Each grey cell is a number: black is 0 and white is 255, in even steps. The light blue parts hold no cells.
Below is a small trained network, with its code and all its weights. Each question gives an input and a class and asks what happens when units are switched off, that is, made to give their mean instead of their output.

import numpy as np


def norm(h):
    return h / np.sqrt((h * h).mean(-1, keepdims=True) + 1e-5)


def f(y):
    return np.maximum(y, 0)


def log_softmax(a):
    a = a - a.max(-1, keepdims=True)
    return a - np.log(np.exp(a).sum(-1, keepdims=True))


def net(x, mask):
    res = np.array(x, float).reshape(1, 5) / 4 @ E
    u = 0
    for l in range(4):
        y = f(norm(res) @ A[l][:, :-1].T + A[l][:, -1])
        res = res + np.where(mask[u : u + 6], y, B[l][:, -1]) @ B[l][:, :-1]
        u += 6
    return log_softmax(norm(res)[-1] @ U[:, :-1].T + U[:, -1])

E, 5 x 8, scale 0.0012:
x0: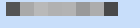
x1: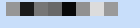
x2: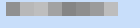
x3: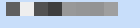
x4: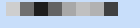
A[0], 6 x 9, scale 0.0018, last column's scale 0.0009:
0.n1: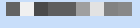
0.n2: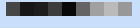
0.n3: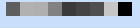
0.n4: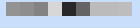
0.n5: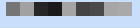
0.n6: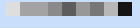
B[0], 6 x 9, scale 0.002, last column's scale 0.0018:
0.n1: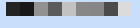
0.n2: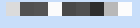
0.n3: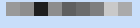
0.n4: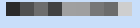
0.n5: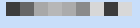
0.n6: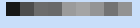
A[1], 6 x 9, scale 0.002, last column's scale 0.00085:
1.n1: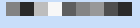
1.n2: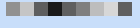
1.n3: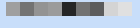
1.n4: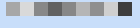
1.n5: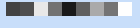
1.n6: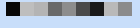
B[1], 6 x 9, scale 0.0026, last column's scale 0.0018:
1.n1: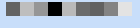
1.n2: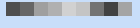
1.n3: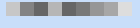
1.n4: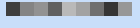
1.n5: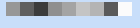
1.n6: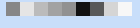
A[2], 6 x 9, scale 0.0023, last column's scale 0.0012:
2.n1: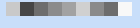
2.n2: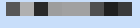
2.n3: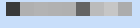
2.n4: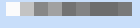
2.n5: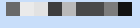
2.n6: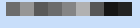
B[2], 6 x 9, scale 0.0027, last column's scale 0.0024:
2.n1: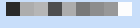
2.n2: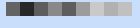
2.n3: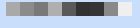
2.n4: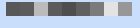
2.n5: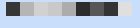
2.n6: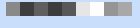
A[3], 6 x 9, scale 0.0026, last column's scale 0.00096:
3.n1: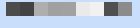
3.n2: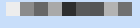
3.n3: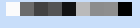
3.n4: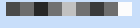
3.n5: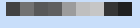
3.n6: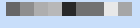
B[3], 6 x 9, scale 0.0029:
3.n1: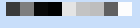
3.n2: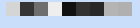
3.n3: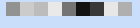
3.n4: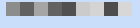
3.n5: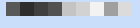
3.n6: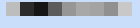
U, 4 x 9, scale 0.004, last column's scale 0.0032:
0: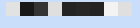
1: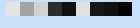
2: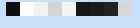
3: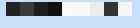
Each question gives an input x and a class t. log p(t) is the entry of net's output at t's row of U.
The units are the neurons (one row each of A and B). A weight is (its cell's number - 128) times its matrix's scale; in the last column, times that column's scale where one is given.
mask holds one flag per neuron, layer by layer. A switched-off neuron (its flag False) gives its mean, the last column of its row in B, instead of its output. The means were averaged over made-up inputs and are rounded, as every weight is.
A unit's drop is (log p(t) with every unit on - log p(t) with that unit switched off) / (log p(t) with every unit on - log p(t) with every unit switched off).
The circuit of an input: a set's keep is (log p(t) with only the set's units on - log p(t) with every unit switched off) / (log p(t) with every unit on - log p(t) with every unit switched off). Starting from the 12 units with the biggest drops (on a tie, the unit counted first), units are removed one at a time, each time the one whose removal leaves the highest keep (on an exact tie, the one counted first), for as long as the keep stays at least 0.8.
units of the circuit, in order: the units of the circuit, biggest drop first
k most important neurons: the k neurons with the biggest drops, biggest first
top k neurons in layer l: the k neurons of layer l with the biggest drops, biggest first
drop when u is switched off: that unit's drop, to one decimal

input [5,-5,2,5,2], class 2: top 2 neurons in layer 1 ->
(1.n5, 1.n6)
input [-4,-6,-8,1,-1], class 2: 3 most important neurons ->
(1.n6, 1.n5, 2.n5)
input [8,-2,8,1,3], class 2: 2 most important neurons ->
(1.n5, 2.n3)
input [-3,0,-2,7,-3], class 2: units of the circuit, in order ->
(1.n6, 2.n5)
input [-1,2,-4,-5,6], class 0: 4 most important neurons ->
(0.n2, 0.n5, 0.n1, 1.n5)
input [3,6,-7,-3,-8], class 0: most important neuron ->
(0.n2)
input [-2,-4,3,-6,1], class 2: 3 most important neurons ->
(0.n2, 1.n1, 2.n5)
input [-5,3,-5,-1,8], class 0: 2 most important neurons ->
(0.n2, 3.n3)
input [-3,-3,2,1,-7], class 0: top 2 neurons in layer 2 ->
(2.n1, 2.n3)
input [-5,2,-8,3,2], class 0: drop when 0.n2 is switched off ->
1.6
